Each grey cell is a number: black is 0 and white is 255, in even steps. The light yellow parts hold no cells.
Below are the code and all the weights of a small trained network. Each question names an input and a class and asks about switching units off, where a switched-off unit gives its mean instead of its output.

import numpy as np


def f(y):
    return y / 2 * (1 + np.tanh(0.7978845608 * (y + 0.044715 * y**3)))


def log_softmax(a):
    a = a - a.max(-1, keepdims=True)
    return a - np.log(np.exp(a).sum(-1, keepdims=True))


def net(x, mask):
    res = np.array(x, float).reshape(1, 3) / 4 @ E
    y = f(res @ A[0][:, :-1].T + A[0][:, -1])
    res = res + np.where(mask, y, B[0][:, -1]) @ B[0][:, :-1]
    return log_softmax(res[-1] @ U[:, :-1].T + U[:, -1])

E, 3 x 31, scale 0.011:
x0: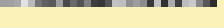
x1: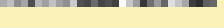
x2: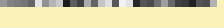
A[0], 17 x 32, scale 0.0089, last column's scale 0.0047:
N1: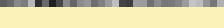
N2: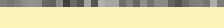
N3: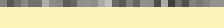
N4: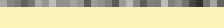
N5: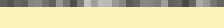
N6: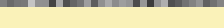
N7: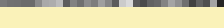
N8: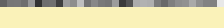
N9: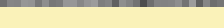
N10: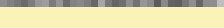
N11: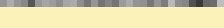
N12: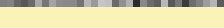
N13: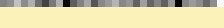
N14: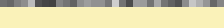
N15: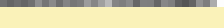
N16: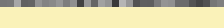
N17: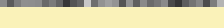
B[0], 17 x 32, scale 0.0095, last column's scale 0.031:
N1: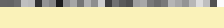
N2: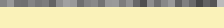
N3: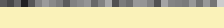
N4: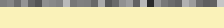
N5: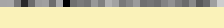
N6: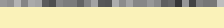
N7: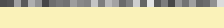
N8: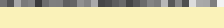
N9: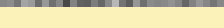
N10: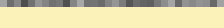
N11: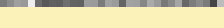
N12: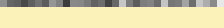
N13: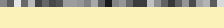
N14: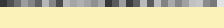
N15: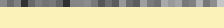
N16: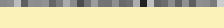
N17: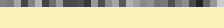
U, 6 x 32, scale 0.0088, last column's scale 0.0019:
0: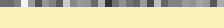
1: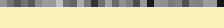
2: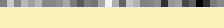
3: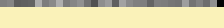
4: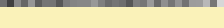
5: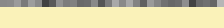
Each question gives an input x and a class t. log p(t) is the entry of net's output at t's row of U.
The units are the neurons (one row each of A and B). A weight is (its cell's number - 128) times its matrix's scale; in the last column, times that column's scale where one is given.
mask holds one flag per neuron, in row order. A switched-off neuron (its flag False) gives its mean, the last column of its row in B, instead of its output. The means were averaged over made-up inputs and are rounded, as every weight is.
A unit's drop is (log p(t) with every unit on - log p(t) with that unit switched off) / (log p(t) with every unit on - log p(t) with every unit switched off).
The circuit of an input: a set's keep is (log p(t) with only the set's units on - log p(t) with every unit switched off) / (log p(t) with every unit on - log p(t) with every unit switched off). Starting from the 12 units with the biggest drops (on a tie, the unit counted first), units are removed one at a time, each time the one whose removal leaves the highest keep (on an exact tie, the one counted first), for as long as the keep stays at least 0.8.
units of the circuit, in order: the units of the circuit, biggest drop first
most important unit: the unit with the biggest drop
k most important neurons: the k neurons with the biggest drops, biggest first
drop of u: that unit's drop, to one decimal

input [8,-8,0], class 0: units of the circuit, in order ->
(N14)
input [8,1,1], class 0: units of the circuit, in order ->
(N7, N5)
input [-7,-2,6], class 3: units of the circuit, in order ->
(N1, N8, N13)
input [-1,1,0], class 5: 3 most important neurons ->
(N1, N14, N8)
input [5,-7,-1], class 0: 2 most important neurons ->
(N14, N1)
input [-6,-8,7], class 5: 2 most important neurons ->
(N17, N6)
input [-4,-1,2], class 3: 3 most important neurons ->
(N1, N8, N13)
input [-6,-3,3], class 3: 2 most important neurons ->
(N1, N8)
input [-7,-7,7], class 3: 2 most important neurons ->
(N3, N12)
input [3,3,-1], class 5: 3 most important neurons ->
(N1, N14, N8)
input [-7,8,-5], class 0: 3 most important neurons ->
(N4, N17, N5)
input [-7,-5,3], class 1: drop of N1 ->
0.1
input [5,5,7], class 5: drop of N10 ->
0.0
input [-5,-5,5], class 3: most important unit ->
N3
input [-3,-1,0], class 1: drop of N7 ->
0.2
